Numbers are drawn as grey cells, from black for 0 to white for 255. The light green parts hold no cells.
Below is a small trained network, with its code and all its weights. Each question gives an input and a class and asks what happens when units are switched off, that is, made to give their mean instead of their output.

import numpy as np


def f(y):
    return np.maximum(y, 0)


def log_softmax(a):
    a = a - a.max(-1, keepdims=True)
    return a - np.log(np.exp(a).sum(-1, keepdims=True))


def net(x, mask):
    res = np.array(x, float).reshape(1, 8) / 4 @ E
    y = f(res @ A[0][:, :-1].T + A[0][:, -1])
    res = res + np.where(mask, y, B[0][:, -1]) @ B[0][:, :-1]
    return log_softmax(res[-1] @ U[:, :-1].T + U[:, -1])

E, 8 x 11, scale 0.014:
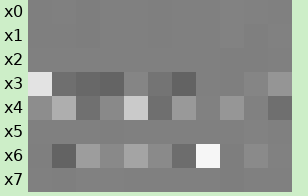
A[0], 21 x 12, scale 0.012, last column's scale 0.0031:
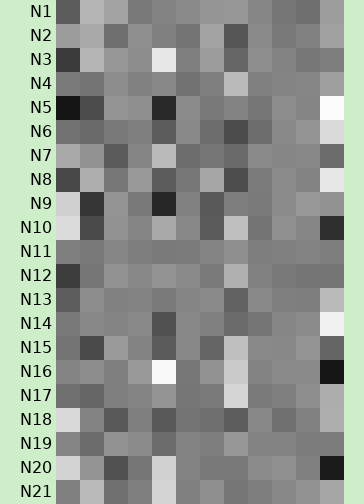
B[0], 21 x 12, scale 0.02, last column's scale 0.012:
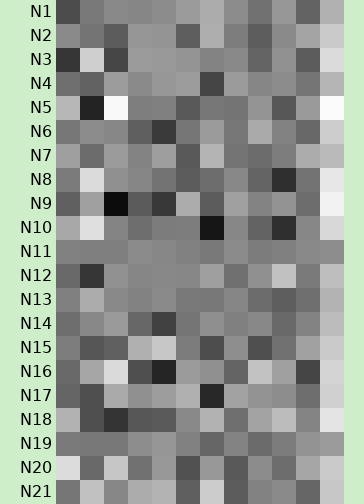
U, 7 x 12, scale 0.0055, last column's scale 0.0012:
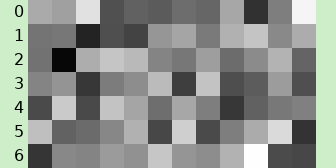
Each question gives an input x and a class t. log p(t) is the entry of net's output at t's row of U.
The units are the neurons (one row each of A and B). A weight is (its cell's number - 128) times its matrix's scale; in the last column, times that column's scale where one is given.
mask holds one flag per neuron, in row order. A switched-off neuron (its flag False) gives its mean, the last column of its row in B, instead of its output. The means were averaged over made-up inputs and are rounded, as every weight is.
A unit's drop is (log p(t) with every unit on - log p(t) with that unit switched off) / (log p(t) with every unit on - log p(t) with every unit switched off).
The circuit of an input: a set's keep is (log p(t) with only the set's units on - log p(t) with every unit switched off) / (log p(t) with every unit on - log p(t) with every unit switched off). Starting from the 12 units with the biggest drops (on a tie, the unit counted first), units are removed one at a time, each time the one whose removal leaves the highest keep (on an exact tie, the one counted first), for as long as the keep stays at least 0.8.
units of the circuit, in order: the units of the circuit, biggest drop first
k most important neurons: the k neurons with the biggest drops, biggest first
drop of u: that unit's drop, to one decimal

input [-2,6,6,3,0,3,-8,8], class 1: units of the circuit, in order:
[N18]
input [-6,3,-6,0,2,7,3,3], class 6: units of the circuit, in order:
[N5 N8]
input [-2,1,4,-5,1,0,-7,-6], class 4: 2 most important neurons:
[N3 N16]
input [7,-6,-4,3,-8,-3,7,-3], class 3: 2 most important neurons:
[N9 N10]
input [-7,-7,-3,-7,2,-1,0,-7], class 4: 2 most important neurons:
[N3 N8]
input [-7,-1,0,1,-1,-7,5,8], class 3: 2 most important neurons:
[N10 N5]
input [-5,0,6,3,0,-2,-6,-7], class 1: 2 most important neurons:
[N5 N18]
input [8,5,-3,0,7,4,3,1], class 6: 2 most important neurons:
[N5 N3]
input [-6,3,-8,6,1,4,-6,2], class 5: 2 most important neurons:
[N20 N7]
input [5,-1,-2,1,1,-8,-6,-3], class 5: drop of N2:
0.2
